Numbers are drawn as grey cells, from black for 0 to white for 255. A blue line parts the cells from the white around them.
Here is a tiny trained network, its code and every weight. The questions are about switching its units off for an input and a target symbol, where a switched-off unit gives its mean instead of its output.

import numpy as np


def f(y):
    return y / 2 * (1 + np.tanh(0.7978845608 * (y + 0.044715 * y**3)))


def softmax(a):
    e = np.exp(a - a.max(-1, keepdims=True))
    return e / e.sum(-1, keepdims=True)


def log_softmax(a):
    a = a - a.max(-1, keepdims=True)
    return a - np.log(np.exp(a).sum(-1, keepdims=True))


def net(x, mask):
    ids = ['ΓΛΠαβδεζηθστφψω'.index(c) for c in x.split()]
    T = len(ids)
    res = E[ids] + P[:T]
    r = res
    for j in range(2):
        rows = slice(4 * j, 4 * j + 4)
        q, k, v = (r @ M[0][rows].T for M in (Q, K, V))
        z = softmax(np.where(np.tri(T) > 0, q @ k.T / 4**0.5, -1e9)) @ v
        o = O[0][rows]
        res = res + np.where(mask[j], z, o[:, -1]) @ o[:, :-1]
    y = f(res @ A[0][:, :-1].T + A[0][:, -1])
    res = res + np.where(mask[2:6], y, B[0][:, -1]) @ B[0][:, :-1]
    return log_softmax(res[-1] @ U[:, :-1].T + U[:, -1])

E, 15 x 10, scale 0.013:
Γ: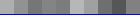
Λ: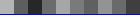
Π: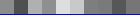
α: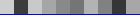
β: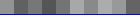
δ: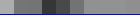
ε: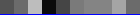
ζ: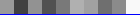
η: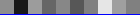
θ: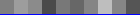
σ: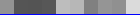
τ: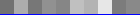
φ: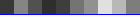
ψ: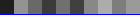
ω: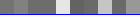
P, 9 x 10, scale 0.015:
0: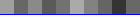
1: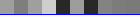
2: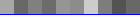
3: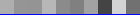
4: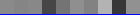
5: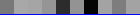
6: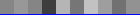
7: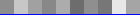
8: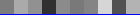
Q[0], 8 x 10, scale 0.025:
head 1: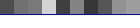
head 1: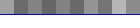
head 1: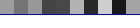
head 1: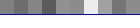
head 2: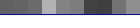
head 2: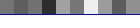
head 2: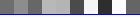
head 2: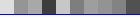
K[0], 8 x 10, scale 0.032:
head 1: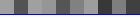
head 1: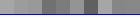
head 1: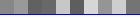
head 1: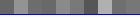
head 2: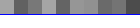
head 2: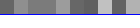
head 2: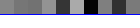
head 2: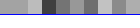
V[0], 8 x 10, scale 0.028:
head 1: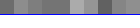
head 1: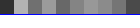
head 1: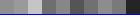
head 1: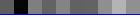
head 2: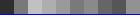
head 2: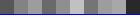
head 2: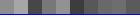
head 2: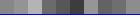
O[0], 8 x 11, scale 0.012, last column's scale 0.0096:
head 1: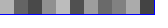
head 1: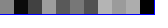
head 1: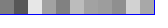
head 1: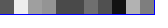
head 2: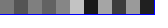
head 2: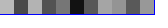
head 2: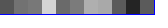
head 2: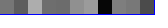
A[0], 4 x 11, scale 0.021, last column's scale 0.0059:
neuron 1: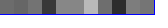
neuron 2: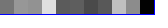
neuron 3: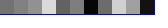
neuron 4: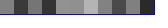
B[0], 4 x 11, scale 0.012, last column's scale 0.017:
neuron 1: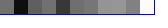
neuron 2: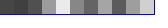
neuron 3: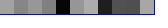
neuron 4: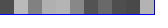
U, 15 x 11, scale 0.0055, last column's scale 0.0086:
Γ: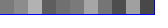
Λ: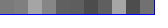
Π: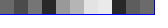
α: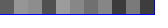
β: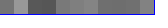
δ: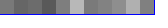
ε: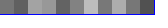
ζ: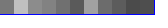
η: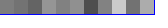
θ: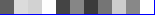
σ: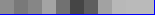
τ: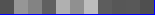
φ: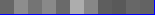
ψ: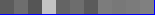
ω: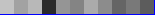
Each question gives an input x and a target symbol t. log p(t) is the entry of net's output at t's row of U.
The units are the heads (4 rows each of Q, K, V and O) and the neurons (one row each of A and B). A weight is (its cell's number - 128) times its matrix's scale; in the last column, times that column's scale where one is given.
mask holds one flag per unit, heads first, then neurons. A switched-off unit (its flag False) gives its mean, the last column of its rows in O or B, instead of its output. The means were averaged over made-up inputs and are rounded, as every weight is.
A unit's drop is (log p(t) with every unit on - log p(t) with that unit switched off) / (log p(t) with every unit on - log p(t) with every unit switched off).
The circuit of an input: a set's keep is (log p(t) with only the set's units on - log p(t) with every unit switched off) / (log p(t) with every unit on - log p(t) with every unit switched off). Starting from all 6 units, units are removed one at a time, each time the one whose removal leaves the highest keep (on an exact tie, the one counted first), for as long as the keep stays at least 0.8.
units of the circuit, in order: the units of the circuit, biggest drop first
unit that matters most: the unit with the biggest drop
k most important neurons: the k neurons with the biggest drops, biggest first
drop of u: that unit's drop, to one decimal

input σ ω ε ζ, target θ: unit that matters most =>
head 2
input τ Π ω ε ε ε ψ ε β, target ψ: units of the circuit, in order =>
(head 2; head 1; neuron 4)
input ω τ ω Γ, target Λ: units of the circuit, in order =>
(neuron 3; head 1; head 2; neuron 4)
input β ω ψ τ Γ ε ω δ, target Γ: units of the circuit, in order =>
(head 1; neuron 3; head 2)
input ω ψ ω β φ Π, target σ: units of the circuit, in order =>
(head 2; neuron 2)
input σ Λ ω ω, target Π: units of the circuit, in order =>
(neuron 2; head 2)
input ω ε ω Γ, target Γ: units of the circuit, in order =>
(head 1; head 2; neuron 3)
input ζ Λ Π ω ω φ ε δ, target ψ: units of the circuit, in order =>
(head 1; neuron 2)
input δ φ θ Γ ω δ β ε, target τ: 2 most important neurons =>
(neuron 2; neuron 1)
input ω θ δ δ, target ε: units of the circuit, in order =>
(head 1; neuron 3)
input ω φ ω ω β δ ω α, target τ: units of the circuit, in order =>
(head 2; neuron 2)
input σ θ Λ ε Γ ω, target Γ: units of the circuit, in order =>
(head 1; neuron 3; head 2)
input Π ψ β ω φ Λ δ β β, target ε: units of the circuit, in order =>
(head 2; neuron 1)
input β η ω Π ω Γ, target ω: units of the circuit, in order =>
(head 2; head 1; neuron 1)
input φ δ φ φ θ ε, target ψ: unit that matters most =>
neuron 2
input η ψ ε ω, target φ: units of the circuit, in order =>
(neuron 3; head 1; head 2)
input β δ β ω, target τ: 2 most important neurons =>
(neuron 2; neuron 1)
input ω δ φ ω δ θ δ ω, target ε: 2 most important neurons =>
(neuron 3; neuron 4)
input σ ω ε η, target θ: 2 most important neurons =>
(neuron 1; neuron 2)
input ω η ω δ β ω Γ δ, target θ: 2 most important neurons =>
(neuron 1; neuron 2)
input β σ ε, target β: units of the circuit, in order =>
(head 1; neuron 1; head 2)
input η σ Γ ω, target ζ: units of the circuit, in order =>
(head 1)
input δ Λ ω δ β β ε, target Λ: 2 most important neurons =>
(neuron 1; neuron 4)
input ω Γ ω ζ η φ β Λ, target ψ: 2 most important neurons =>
(neuron 2; neuron 3)
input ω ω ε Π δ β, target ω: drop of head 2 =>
0.3
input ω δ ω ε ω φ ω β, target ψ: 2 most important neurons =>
(neuron 2; neuron 3)
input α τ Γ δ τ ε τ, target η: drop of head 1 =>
1.2
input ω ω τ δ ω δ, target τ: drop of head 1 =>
0.1
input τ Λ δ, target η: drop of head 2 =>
0.2
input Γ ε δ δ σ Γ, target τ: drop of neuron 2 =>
0.3
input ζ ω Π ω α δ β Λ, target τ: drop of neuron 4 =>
0.0
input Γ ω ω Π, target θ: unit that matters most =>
head 2
